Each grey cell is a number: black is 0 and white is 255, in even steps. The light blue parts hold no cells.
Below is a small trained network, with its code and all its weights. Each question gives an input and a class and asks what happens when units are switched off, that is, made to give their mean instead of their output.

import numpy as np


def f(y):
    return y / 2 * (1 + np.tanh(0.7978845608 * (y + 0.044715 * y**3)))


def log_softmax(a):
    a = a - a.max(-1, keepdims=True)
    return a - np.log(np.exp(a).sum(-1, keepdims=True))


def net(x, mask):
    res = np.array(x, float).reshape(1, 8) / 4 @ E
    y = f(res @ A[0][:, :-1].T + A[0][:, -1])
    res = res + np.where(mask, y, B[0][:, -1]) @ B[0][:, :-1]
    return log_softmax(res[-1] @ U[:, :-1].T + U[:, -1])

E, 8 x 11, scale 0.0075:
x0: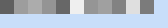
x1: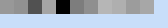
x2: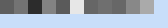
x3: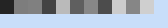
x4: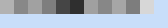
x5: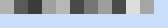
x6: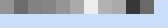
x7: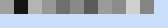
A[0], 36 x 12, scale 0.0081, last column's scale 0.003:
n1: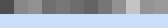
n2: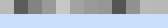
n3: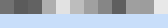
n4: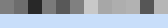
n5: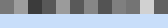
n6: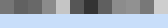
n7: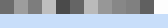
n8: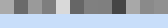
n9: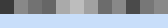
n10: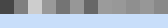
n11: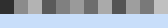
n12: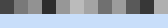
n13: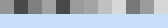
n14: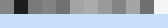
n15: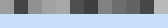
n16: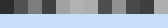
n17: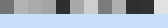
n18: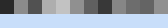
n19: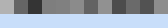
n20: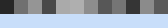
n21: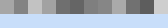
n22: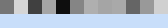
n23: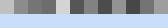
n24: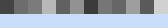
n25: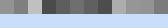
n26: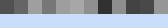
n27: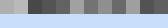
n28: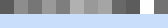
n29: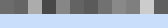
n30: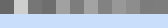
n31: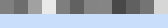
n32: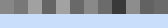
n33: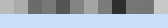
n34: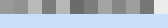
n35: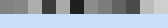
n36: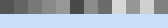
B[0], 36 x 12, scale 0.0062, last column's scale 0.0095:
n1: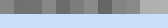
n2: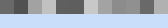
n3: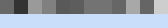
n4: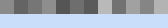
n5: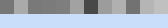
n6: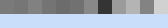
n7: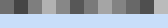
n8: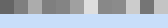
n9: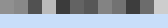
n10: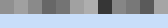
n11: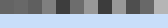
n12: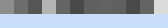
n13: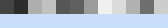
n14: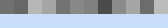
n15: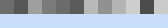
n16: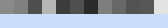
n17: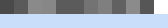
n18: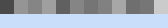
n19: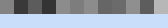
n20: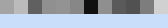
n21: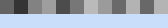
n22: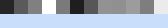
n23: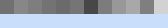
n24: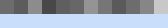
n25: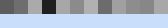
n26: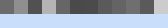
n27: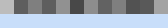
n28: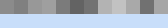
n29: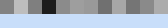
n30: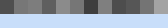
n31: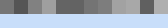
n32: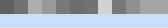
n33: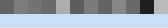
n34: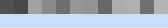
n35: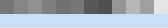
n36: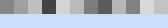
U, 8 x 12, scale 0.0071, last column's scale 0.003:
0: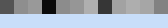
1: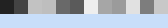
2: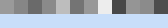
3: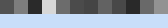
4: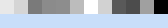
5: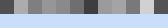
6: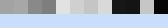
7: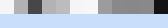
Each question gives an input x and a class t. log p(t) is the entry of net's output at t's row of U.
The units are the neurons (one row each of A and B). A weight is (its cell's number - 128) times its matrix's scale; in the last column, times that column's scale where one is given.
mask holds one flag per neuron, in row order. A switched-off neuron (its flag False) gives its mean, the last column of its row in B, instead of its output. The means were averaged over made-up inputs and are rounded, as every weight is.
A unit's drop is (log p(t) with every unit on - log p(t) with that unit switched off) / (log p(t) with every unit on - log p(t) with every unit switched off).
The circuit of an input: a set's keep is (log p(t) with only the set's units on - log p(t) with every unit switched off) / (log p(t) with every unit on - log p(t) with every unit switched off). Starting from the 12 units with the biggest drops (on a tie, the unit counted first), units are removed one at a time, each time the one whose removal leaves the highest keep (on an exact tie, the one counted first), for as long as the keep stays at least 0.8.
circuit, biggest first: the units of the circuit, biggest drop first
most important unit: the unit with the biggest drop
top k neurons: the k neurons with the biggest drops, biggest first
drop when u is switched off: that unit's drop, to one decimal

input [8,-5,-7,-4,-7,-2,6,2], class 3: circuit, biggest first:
(n12, n16)
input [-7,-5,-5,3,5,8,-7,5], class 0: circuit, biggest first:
(n29, n36)
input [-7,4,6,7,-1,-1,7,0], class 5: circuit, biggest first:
(n36, n5)
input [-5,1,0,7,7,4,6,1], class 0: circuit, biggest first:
(n36, n29)
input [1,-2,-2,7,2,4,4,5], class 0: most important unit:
n36
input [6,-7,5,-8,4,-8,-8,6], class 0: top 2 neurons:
(n22, n13)
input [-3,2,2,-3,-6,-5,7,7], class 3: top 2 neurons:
(n16, n12)
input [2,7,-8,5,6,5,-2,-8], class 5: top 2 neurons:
(n5, n36)
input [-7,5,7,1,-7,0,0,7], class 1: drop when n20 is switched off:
0.2
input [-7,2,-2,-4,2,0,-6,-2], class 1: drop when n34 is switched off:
-0.1
